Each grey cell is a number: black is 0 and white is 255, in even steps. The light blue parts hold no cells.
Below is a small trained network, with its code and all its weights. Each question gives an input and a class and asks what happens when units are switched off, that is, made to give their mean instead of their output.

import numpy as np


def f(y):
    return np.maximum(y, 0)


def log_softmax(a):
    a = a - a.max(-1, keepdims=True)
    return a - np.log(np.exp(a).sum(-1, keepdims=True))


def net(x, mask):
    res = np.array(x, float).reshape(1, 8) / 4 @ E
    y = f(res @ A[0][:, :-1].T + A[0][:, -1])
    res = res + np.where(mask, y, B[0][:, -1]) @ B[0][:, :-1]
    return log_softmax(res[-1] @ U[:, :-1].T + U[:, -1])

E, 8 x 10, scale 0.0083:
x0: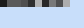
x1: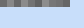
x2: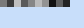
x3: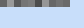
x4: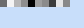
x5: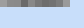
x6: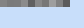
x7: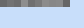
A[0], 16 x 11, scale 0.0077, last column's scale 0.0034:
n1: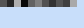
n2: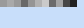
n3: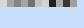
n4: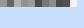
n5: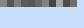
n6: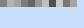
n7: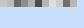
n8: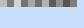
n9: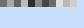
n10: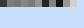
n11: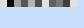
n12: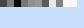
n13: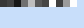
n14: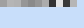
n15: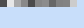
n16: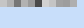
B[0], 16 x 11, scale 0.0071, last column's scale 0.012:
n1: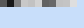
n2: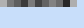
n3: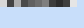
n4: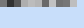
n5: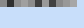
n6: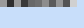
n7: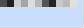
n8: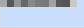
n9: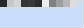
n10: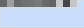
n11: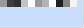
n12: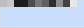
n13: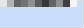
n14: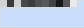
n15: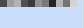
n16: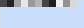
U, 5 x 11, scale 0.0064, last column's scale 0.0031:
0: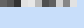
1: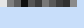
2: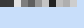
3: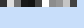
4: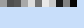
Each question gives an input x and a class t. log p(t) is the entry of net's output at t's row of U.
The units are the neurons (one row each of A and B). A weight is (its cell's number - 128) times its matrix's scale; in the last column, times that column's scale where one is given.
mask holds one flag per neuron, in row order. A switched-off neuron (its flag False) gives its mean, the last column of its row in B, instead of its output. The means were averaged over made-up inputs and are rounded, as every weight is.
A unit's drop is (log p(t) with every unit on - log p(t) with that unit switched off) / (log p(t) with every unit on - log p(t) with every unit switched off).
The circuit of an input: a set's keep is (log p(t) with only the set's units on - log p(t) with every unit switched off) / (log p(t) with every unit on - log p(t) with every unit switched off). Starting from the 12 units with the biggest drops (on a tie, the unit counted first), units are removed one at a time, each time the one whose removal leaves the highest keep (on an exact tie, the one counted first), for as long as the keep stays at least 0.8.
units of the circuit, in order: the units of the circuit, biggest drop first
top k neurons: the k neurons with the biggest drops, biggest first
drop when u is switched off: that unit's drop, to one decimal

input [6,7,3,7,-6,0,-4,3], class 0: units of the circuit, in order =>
[n1]
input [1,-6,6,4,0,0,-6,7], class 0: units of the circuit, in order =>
[n1; n9]
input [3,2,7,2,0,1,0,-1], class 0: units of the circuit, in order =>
[n1; n9]
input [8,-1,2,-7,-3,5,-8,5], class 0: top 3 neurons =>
[n1; n14; n3]
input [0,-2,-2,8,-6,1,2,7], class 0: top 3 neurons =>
[n14; n3; n9]
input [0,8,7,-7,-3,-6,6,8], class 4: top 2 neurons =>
[n11; n16]
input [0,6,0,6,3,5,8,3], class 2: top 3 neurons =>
[n12; n13; n2]
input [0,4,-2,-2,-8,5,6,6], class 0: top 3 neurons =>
[n14; n3; n4]
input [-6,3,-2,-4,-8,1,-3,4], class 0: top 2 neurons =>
[n16; n7]
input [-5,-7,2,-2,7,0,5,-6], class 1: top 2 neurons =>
[n14; n3]
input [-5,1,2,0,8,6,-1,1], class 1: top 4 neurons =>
[n14; n3; n2; n1]
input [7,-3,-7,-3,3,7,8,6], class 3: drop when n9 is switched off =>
0.3
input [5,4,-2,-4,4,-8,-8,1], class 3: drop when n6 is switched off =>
0.0
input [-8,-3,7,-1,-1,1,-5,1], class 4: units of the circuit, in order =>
[n11]
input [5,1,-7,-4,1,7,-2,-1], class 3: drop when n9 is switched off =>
0.5
